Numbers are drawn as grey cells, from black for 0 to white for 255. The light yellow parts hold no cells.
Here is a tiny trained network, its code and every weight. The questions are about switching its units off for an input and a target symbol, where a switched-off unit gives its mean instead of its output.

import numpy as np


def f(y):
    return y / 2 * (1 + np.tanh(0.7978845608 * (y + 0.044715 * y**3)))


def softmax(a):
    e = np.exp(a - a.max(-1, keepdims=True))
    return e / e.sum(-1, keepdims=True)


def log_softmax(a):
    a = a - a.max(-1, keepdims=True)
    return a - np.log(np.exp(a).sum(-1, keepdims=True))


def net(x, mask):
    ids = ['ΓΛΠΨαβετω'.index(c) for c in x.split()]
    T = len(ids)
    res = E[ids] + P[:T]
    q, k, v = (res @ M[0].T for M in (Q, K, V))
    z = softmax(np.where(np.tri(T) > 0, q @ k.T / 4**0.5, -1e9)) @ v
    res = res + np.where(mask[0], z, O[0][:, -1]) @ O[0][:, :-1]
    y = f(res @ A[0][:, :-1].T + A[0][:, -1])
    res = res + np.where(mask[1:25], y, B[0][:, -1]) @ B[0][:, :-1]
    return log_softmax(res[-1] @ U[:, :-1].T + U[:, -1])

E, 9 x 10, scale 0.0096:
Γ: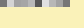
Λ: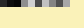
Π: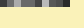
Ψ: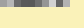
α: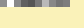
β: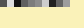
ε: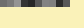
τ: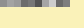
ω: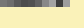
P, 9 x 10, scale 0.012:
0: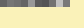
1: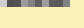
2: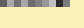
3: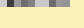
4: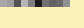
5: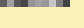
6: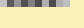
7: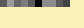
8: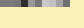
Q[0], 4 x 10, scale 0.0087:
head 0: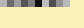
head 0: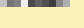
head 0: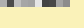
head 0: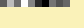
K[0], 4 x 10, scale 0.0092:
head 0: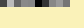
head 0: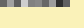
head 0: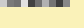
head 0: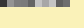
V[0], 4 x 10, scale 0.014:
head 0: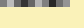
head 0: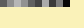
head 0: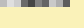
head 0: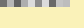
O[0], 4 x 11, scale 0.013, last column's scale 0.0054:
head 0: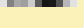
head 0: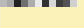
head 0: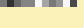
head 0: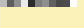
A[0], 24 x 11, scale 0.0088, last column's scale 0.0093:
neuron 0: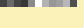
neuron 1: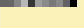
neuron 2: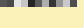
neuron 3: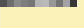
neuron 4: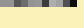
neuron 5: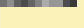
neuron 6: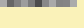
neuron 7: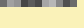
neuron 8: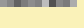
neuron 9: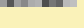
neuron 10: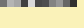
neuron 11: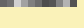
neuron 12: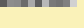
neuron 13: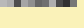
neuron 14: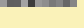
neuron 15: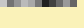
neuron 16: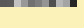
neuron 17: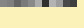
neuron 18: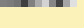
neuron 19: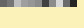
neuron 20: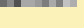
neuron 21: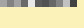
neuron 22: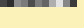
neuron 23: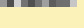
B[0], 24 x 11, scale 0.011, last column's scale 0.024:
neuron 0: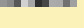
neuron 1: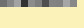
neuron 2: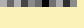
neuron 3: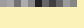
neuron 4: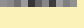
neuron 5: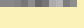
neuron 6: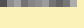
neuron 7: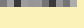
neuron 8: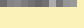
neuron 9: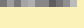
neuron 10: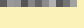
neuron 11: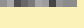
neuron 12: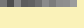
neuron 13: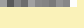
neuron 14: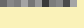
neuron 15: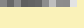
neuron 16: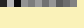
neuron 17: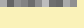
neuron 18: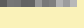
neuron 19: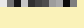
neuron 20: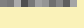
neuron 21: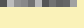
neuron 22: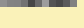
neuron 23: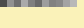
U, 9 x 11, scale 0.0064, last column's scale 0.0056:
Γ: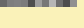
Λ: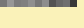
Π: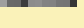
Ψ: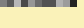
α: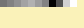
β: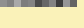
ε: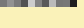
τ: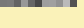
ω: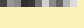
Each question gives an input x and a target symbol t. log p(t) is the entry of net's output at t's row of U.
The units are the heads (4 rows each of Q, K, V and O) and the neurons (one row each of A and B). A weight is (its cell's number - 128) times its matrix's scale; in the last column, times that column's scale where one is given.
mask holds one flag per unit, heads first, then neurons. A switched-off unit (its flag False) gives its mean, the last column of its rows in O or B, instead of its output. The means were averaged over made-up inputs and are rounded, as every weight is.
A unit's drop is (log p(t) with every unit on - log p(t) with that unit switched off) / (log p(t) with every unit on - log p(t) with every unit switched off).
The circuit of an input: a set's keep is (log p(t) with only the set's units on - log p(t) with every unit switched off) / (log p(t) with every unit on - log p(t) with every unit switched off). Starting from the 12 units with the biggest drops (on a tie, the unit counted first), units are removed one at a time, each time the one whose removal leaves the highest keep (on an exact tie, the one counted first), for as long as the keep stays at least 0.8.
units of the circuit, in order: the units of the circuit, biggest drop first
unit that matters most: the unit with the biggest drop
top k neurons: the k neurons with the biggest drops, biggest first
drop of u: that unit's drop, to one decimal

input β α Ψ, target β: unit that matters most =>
neuron 15
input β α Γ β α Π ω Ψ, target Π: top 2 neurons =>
(neuron 13; neuron 23)
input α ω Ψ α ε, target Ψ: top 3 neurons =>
(neuron 2; neuron 7; neuron 18)
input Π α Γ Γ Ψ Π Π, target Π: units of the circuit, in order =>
(head 0; neuron 23; neuron 17)
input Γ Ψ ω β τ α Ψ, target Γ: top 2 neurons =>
(neuron 14; neuron 13)
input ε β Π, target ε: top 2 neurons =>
(neuron 0; neuron 10)
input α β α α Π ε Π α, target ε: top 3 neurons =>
(neuron 0; neuron 7; neuron 23)
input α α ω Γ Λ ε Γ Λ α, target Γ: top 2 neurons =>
(neuron 14; neuron 7)
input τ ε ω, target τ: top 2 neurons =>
(neuron 0; neuron 3)
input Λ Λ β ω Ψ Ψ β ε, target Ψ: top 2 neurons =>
(neuron 2; neuron 12)
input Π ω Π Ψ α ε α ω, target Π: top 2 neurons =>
(neuron 4; neuron 17)
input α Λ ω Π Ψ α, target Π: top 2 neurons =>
(neuron 23; neuron 7)
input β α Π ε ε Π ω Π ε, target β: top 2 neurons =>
(neuron 18; neuron 20)
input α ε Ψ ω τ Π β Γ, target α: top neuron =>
(neuron 15)
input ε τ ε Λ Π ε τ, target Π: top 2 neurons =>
(neuron 4; neuron 17)
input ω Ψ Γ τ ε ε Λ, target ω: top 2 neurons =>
(neuron 13; neuron 12)
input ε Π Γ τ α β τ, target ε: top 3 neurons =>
(neuron 0; neuron 7; neuron 23)
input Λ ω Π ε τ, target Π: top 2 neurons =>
(neuron 13; neuron 23)
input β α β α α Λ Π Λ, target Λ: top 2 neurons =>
(neuron 7; neuron 6)
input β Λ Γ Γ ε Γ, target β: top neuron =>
(neuron 18)
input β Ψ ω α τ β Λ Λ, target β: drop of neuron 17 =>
0.0
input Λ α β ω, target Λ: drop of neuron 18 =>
0.1
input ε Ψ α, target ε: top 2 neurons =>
(neuron 0; neuron 10)
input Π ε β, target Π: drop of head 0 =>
0.6
